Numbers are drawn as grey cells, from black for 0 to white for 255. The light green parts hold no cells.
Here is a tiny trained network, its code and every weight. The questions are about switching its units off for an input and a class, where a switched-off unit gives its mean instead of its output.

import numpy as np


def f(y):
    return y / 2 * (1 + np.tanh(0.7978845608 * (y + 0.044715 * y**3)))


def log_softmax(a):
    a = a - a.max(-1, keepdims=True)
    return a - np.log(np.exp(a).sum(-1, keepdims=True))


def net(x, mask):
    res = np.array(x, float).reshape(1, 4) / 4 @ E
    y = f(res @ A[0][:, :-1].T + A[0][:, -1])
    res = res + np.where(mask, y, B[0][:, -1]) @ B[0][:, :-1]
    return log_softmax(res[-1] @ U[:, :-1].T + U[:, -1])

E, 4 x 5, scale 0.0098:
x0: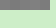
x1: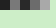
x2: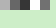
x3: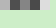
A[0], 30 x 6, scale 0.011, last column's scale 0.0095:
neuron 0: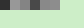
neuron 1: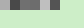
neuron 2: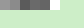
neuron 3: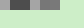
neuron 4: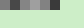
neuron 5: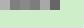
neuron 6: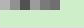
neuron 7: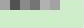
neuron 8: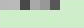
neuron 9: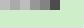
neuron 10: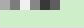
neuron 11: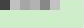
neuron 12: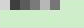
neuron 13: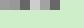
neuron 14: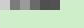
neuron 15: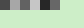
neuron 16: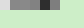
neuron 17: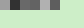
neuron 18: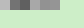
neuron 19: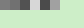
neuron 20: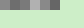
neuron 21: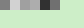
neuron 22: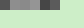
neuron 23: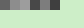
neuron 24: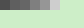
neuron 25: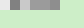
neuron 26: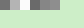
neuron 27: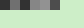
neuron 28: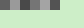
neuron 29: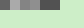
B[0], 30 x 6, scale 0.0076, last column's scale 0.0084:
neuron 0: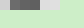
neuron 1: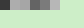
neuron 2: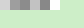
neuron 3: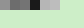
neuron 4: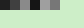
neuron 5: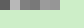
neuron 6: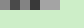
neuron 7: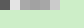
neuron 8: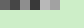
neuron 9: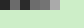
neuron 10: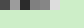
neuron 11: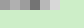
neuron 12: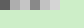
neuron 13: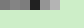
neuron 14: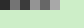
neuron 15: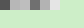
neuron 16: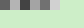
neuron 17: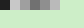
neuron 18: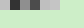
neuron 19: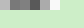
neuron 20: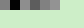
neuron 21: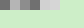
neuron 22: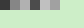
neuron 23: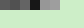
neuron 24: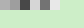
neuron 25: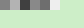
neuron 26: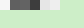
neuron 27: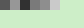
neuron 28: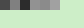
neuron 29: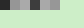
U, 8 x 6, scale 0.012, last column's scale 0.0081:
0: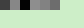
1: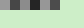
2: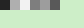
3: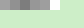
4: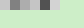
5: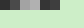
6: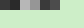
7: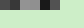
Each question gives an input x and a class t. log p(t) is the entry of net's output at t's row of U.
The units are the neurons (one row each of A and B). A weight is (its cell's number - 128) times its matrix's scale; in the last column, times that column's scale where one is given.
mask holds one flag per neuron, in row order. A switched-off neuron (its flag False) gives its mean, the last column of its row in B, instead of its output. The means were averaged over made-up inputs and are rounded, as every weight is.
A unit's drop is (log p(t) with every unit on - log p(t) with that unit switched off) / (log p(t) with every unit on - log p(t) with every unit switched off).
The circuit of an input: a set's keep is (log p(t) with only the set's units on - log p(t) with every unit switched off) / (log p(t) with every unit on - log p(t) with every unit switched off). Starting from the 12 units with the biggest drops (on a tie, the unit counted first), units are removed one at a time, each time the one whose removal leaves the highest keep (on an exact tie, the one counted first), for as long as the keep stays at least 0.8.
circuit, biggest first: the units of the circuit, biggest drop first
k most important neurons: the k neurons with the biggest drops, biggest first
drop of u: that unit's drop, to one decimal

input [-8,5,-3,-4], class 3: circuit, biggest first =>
neuron 10; neuron 0
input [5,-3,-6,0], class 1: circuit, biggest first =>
neuron 26
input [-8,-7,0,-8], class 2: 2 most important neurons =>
neuron 15; neuron 21
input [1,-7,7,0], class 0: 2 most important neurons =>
neuron 16; neuron 25
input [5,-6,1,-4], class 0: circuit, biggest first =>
neuron 10; neuron 16
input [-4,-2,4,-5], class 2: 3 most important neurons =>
neuron 15; neuron 26; neuron 0
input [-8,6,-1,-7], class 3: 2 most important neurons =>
neuron 0; neuron 24
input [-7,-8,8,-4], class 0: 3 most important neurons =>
neuron 16; neuron 10; neuron 25
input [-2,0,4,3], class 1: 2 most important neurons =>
neuron 18; neuron 3
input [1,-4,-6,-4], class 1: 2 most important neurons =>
neuron 26; neuron 24
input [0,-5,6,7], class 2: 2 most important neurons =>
neuron 12; neuron 7
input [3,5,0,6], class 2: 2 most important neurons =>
neuron 17; neuron 12
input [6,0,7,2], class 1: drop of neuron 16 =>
0.0
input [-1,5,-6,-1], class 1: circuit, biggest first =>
neuron 0
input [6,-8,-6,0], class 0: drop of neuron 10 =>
0.1
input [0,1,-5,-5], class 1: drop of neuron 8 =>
-0.1
